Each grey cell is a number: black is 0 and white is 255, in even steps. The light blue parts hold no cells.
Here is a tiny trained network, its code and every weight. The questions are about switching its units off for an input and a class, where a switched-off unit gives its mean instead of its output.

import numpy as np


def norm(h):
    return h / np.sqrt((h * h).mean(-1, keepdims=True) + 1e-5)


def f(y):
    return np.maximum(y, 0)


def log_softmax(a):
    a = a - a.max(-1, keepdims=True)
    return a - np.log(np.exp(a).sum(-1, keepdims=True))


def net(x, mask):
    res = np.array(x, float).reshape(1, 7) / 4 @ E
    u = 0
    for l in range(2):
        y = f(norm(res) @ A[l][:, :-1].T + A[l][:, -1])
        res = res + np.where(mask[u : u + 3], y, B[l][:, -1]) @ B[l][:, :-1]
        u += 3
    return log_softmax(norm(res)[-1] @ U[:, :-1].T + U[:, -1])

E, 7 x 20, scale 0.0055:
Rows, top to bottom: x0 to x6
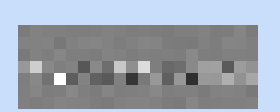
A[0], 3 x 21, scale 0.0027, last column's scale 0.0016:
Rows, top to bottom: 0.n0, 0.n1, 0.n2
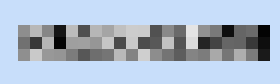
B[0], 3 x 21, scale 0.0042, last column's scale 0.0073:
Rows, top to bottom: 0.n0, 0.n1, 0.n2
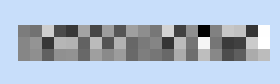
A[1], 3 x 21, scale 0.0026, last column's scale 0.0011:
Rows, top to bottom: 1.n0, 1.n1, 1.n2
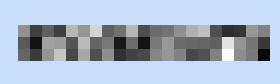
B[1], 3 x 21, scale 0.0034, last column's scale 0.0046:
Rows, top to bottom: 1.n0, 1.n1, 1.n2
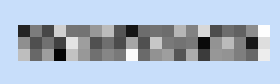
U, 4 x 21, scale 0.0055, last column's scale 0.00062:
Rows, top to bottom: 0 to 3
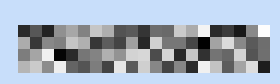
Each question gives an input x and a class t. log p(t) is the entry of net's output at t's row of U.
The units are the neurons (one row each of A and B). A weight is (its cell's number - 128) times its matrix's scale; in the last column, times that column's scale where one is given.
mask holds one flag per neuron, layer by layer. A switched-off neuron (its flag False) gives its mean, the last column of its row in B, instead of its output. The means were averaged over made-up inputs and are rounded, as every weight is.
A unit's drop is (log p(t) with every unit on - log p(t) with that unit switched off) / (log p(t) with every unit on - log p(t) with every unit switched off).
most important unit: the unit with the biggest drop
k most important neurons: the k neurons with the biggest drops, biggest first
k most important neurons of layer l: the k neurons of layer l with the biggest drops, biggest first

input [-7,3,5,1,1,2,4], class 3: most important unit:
0.n0
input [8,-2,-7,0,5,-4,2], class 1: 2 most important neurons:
[0.n1, 0.n2]
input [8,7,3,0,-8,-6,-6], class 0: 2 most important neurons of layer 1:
[1.n0, 1.n2]
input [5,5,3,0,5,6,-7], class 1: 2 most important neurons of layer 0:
[0.n1, 0.n2]
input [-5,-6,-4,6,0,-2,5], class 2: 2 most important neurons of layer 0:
[0.n1, 0.n0]
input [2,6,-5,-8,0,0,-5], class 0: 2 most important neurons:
[0.n0, 0.n1]
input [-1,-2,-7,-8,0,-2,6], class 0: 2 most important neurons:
[0.n0, 0.n1]
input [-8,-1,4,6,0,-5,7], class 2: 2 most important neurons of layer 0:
[0.n1, 0.n0]
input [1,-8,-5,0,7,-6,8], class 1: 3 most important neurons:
[0.n1, 0.n2, 1.n2]
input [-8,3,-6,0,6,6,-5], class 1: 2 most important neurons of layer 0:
[0.n1, 0.n2]
